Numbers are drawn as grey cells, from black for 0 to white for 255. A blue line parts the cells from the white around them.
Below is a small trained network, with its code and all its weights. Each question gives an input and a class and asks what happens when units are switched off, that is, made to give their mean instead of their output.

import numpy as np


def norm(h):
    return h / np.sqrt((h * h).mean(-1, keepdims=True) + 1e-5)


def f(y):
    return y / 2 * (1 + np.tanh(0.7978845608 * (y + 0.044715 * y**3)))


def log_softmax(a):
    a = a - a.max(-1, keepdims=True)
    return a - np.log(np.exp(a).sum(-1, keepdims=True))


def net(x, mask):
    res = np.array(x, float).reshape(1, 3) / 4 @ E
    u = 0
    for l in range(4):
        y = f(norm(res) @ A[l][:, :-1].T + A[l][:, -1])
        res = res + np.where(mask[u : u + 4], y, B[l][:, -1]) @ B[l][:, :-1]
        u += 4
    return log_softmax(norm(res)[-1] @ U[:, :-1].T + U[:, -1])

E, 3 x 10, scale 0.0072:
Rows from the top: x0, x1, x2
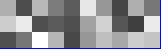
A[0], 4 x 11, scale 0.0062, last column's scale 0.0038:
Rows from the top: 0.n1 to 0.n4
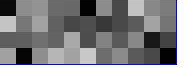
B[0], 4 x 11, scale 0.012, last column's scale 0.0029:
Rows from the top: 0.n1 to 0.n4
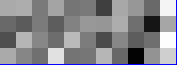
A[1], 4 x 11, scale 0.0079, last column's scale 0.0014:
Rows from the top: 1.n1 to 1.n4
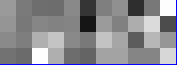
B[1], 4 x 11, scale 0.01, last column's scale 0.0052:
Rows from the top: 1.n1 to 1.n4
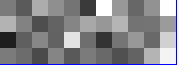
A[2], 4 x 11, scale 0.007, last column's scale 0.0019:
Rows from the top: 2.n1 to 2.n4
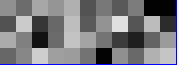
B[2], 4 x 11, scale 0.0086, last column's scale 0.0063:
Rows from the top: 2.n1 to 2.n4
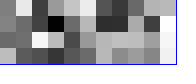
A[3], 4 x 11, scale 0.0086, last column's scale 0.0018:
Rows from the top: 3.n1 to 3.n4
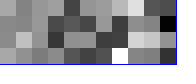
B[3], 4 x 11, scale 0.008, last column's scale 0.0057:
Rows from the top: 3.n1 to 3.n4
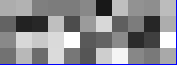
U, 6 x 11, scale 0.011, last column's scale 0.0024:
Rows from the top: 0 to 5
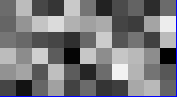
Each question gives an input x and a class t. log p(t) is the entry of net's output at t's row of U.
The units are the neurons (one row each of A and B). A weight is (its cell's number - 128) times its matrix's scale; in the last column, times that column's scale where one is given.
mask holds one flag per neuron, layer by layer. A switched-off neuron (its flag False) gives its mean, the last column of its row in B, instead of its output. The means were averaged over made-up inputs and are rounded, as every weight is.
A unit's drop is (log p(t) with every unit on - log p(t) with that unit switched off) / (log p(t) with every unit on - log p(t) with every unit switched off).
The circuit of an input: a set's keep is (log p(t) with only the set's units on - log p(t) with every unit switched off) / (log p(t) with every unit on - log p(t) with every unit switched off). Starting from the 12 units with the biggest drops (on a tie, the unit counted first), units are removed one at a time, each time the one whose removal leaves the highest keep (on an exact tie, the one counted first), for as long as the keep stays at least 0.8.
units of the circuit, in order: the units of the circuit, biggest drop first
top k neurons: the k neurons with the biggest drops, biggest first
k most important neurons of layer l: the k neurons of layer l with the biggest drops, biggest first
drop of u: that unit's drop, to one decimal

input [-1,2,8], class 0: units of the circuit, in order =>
1.n3, 2.n3
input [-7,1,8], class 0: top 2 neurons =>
2.n2, 1.n2
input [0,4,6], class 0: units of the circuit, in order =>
1.n3, 2.n3
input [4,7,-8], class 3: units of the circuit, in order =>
2.n3
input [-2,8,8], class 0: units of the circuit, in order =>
1.n3, 2.n2
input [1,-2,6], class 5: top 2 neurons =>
1.n4, 2.n3
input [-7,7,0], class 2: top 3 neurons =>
1.n1, 2.n1, 3.n2
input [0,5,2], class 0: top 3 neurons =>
2.n2, 1.n3, 1.n4
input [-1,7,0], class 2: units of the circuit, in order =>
2.n1, 3.n2
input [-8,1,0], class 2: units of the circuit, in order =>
1.n1, 2.n2
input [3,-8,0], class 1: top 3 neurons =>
0.n4, 2.n2, 0.n3
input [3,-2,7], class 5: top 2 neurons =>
1.n4, 2.n1
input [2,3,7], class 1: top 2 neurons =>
3.n3, 2.n2
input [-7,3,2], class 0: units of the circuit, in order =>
2.n2
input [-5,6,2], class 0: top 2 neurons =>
2.n2, 1.n3
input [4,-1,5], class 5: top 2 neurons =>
2.n1, 1.n4
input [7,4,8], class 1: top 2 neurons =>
3.n3, 2.n3
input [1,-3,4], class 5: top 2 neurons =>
1.n4, 2.n3
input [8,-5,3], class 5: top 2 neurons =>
1.n4, 3.n3
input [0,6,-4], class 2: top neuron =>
1.n1
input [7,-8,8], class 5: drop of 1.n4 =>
0.3
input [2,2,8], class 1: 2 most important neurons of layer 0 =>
0.n4, 0.n2
